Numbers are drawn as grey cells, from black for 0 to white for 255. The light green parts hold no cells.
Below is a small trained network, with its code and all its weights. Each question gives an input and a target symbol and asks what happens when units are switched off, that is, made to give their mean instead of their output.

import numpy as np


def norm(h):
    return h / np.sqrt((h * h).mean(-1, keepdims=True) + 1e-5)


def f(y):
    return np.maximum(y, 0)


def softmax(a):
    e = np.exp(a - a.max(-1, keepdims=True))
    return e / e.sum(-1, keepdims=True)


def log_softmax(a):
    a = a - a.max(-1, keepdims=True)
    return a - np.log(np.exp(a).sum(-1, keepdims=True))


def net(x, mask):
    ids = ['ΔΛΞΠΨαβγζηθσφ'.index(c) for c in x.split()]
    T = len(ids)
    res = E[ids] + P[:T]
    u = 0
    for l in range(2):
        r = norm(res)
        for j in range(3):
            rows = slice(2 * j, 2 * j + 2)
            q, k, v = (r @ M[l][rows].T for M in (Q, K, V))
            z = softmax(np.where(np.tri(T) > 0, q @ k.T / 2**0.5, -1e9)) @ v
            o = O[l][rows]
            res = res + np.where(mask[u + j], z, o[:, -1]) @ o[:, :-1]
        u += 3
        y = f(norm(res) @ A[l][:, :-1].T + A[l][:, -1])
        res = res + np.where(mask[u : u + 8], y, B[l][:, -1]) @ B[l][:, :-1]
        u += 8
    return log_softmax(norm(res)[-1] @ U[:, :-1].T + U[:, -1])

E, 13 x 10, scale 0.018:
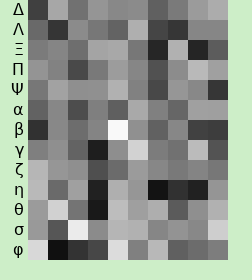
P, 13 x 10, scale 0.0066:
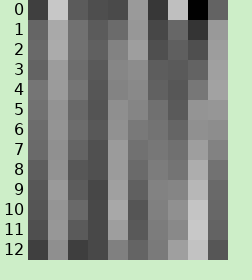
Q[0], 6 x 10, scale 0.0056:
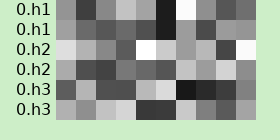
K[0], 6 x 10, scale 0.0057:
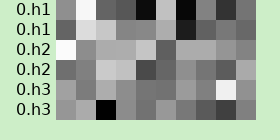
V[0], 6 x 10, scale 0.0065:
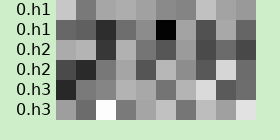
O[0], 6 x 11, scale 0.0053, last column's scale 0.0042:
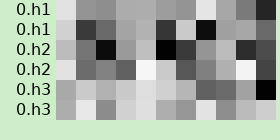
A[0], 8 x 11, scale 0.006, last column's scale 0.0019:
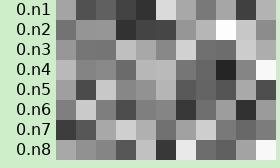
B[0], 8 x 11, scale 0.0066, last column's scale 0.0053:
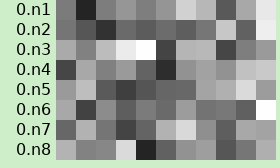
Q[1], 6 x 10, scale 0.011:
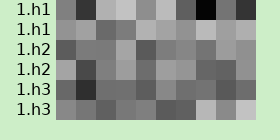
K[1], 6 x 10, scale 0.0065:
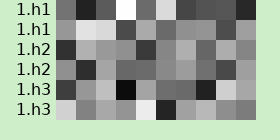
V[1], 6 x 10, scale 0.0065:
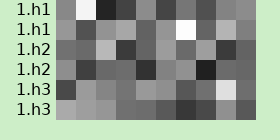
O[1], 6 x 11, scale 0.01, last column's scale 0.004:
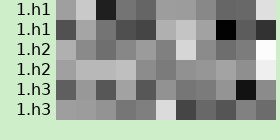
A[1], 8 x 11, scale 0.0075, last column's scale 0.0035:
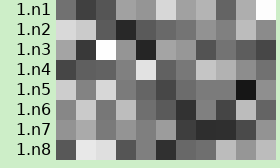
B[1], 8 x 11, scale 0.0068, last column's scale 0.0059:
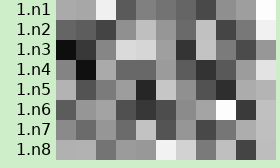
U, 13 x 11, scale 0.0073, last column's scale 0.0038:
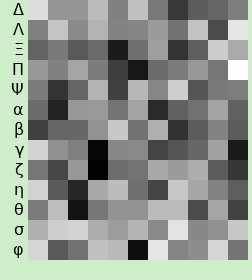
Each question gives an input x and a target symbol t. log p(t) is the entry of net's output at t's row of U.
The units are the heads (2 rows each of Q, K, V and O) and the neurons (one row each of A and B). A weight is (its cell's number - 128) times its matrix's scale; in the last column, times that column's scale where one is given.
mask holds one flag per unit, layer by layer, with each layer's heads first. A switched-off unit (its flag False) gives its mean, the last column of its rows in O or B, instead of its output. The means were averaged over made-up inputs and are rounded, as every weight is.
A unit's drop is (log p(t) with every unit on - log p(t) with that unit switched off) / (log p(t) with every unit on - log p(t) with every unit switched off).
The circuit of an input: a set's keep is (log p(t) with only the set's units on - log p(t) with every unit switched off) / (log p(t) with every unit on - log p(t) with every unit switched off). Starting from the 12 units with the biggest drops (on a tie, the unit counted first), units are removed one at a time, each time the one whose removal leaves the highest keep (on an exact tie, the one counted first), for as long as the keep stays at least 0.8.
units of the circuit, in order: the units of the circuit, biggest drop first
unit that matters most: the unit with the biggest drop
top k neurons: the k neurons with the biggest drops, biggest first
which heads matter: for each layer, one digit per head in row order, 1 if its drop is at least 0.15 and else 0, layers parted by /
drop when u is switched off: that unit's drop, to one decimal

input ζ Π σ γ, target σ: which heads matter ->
001 / 000
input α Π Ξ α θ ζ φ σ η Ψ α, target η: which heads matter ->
001 / 110
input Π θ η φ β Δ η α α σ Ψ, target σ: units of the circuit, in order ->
(0.h3)
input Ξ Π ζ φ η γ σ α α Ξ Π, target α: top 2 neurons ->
(1.n4, 0.n1)
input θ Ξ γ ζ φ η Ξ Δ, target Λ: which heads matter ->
011 / 010
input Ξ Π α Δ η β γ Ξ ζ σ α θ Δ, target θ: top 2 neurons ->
(0.n7, 0.n1)
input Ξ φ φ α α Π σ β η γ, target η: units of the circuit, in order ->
(0.h3, 1.h1, 1.h2)
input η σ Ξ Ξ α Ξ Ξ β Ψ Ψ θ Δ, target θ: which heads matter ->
000 / 100
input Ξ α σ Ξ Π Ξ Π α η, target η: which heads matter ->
000 / 100
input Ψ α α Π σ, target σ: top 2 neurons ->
(0.n5, 1.n8)
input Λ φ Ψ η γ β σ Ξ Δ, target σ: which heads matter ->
101 / 000
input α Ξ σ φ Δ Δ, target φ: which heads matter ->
101 / 001
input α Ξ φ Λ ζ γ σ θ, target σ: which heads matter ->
011 / 000
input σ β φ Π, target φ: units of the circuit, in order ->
(1.h3)
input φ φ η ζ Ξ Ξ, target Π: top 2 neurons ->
(1.n6, 1.n4)
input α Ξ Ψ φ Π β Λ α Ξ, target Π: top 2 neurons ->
(1.n6, 1.n2)
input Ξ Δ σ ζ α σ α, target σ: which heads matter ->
101 / 000
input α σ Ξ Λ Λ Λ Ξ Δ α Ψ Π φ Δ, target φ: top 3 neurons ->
(0.n3, 0.n8, 0.n7)
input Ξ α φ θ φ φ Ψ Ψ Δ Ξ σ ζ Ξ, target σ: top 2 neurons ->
(0.n5, 0.n2)
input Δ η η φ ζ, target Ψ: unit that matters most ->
1.n3
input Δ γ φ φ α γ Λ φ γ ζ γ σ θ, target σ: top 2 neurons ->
(0.n3, 0.n8)
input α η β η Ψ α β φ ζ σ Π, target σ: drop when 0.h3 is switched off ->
1.4
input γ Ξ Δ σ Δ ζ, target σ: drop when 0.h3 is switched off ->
0.4
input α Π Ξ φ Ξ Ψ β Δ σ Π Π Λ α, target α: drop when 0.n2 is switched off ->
0.0
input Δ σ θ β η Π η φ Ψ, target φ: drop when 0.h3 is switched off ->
0.6
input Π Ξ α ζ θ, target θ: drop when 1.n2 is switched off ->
0.2
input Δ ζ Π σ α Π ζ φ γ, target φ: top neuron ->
(0.n8)
